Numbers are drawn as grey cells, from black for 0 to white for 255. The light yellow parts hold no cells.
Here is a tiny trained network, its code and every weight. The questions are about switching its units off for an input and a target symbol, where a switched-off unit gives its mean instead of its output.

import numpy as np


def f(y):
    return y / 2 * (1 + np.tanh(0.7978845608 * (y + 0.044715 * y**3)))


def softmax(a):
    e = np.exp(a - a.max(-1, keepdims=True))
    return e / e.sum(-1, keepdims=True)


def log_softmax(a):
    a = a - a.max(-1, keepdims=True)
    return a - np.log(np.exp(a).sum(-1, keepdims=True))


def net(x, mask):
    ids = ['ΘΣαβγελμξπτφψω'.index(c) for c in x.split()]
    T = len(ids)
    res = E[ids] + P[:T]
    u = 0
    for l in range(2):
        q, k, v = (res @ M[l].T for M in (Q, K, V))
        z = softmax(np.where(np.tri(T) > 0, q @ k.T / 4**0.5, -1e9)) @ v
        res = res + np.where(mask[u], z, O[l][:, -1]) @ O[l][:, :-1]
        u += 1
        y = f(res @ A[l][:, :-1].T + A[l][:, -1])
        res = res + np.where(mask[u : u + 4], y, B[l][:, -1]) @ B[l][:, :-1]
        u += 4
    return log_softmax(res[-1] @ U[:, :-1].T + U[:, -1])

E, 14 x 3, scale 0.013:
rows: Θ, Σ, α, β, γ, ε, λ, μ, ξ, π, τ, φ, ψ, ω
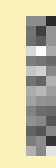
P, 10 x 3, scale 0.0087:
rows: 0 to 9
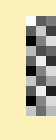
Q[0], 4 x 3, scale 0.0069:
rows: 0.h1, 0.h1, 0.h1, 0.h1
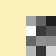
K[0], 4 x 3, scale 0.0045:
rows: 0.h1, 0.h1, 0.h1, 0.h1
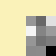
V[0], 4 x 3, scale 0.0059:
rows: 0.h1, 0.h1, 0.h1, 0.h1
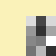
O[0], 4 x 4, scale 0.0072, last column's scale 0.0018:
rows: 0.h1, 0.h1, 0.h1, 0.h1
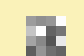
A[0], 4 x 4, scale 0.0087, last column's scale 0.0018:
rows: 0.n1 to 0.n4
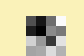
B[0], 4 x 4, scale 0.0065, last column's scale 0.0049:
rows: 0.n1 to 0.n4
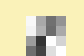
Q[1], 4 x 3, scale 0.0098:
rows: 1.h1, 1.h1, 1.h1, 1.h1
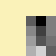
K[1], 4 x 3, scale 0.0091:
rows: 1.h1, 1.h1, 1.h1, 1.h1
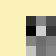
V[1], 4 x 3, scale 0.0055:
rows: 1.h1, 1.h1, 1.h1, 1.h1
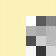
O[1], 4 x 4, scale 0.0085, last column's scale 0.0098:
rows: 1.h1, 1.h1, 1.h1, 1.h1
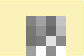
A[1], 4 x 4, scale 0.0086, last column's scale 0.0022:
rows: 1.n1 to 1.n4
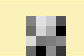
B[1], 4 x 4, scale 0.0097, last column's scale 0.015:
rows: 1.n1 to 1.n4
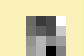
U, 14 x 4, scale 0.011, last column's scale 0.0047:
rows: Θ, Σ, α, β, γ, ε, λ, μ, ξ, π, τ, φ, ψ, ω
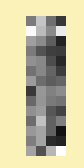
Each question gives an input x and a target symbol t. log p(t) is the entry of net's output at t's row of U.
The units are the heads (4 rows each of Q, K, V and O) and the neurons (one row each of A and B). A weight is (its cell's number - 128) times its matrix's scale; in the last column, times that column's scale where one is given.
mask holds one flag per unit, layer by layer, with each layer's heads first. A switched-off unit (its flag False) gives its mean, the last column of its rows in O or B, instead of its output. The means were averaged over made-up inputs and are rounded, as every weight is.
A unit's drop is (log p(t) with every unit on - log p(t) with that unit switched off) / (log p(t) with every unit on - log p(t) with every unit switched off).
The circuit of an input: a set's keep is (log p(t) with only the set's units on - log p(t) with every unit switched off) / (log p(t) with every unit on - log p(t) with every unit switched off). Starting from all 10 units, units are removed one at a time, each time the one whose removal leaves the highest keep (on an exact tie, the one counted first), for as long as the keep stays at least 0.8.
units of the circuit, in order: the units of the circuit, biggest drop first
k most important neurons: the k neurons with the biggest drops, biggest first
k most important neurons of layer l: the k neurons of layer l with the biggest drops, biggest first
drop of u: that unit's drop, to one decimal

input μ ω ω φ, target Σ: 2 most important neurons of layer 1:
(1.n1 1.n2)
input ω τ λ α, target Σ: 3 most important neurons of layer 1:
(1.n1 1.n2 1.n3)
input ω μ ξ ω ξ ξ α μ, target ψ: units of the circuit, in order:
(1.h1 1.n1 0.h1 1.n2)
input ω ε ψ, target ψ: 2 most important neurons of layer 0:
(0.n3 0.n4)
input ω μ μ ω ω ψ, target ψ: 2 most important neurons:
(0.n4 0.n3)
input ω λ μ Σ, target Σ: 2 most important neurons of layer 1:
(1.n1 1.n2)
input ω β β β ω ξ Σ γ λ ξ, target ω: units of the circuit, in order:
(1.h1 0.n2 0.n4)
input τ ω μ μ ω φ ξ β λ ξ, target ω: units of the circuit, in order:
(1.h1 1.n4 0.n4)
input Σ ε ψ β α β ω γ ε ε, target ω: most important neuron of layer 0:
(0.n4)
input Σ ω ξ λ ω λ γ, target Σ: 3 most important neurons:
(1.n1 1.n2 0.n4)
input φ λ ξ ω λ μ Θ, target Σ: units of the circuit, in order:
(1.n1 1.n2)
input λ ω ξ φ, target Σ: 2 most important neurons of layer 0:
(0.n1 0.n4)
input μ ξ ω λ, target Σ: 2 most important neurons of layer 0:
(0.n1 0.n4)
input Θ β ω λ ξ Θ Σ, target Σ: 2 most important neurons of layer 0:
(0.n1 0.n2)
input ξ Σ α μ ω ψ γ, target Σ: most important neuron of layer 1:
(1.n1)
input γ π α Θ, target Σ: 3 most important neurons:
(1.n1 1.n2 0.n1)
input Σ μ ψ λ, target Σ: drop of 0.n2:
0.1
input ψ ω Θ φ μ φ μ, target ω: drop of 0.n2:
0.1
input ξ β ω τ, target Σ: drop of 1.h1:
0.0
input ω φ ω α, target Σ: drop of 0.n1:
0.1
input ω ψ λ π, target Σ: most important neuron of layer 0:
(0.n3)
